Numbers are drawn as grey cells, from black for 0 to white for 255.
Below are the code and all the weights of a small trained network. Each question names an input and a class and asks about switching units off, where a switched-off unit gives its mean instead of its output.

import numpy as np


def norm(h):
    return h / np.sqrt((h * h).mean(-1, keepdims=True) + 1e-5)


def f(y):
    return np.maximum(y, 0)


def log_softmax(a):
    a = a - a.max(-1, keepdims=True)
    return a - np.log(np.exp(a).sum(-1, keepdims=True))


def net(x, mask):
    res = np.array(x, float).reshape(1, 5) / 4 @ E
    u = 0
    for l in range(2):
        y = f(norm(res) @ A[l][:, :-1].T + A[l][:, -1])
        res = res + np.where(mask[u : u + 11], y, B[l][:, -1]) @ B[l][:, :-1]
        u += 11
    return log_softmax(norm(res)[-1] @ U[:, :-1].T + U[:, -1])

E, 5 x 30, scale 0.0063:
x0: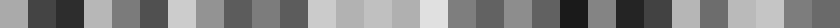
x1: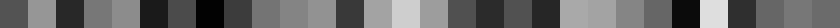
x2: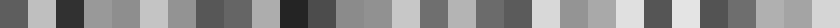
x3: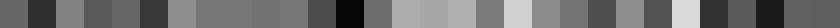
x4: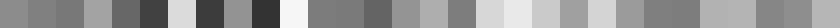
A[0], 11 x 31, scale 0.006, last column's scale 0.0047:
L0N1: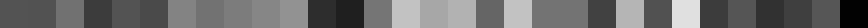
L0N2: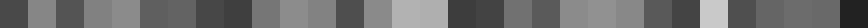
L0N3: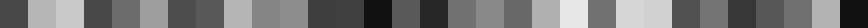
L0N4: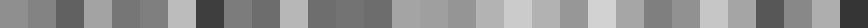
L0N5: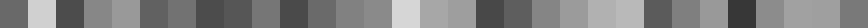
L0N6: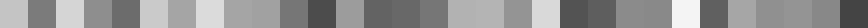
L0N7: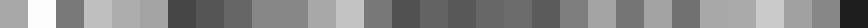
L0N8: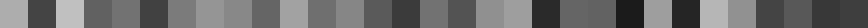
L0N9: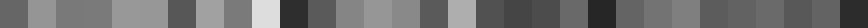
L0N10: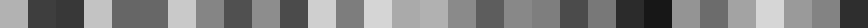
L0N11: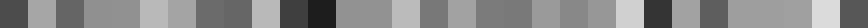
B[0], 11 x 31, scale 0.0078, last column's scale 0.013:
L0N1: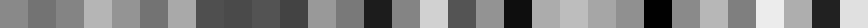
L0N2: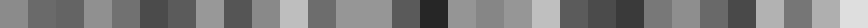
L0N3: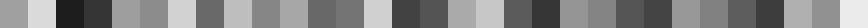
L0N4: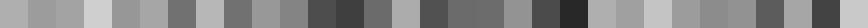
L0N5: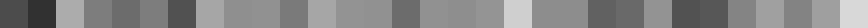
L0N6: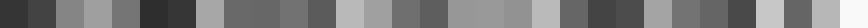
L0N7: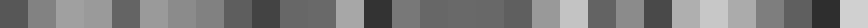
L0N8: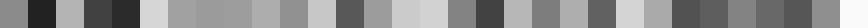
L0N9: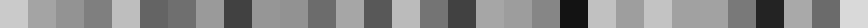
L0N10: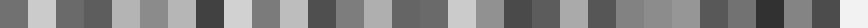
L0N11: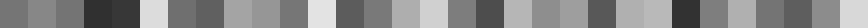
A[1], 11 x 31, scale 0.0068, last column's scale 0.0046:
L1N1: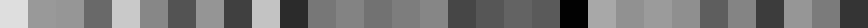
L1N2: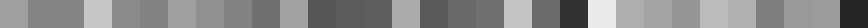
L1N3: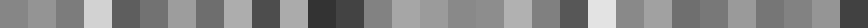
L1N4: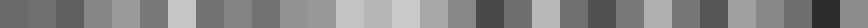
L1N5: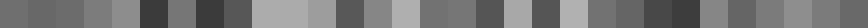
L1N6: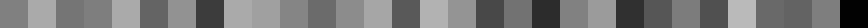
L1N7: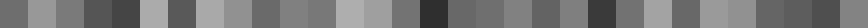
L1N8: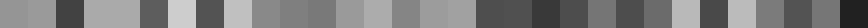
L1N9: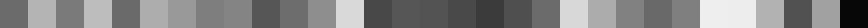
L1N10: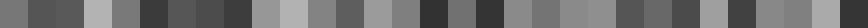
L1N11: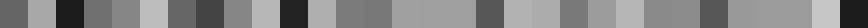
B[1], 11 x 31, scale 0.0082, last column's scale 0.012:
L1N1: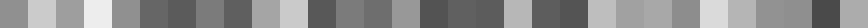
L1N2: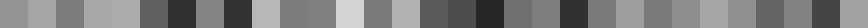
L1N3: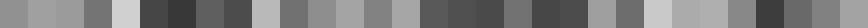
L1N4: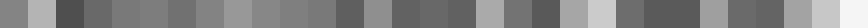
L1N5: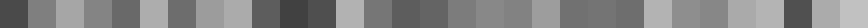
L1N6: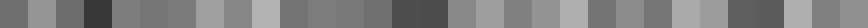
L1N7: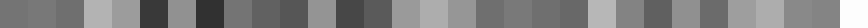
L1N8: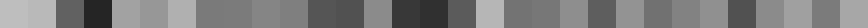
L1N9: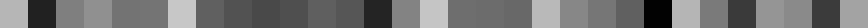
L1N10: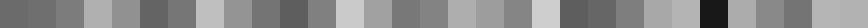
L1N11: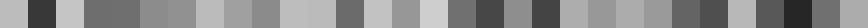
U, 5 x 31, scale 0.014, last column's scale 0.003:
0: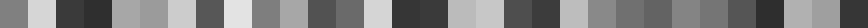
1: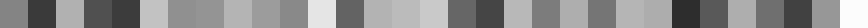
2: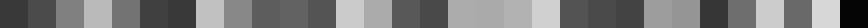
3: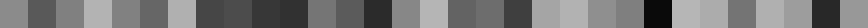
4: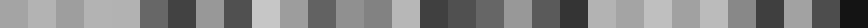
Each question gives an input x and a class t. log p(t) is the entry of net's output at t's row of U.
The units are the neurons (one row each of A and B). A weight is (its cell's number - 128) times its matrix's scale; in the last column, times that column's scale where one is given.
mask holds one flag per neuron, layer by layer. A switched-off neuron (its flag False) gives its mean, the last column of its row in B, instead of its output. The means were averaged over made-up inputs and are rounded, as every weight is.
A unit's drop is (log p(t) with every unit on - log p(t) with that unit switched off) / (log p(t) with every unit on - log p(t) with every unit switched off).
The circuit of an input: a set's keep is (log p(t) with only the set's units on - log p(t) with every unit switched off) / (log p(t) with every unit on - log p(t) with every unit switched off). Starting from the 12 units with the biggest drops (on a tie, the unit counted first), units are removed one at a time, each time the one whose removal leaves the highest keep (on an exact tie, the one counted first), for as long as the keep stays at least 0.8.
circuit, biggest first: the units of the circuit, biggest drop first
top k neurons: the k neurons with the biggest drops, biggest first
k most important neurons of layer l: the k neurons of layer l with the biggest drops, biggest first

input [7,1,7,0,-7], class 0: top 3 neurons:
L0N10; L0N8; L0N4
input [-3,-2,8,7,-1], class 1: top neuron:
L0N11
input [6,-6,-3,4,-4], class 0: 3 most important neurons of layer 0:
L0N10; L0N5; L0N2
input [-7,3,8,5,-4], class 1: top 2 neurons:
L0N11; L1N11
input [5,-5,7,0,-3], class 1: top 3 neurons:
L0N11; L1N11; L0N3
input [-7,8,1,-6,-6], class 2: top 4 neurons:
L0N2; L0N10; L1N10; L0N5
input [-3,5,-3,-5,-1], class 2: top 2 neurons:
L0N2; L0N1
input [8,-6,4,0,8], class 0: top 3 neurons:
L0N10; L0N9; L1N8
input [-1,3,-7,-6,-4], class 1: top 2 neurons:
L0N8; L0N1
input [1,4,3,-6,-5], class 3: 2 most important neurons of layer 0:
L0N7; L0N6
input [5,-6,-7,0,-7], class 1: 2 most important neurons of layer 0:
L0N8; L0N4
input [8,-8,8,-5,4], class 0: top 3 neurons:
L0N10; L0N8; L1N4
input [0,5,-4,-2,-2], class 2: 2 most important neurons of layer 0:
L0N2; L0N11
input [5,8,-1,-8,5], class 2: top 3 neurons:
L0N2; L1N10; L0N1
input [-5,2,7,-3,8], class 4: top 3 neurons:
L0N4; L0N8; L1N2
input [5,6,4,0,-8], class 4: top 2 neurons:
L0N9; L0N6
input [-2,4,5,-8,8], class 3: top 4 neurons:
L0N7; L1N9; L0N9; L0N8
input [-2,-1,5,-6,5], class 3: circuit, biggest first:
L0N7
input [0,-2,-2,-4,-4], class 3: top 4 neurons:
L0N7; L0N4; L1N9; L1N7
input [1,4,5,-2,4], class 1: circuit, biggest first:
L0N11
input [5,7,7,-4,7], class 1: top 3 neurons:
L0N11; L0N5; L0N9
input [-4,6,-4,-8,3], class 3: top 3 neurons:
L0N7; L1N9; L0N6
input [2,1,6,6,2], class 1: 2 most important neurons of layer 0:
L0N11; L0N5
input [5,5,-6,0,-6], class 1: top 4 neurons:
L0N8; L0N3; L0N4; L0N6
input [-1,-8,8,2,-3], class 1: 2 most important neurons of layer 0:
L0N11; L0N2
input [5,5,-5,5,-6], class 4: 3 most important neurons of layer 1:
L1N1; L1N7; L1N9
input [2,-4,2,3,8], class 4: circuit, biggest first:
L0N4
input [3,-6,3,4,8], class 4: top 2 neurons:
L0N4; L1N3
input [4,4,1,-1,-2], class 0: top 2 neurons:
L0N10; L0N6
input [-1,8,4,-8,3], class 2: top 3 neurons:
L0N2; L0N5; L1N10
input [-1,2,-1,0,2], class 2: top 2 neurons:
L0N2; L0N9
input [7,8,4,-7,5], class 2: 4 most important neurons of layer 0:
L0N2; L0N5; L0N3; L0N1
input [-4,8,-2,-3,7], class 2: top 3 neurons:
L0N2; L1N10; L0N9
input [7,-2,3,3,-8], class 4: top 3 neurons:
L0N9; L1N1; L0N3
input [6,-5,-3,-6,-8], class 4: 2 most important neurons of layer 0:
L0N9; L0N3
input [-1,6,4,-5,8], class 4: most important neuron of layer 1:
L1N2
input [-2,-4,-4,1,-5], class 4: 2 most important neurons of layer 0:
L0N9; L0N11
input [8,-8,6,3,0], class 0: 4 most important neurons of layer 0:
L0N10; L0N5; L0N2; L0N8
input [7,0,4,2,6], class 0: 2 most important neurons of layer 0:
L0N10; L0N9
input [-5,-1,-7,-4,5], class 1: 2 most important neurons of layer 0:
L0N8; L0N10
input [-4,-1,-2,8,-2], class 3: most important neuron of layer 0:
L0N1
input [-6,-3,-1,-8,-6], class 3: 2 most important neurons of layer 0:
L0N7; L0N10
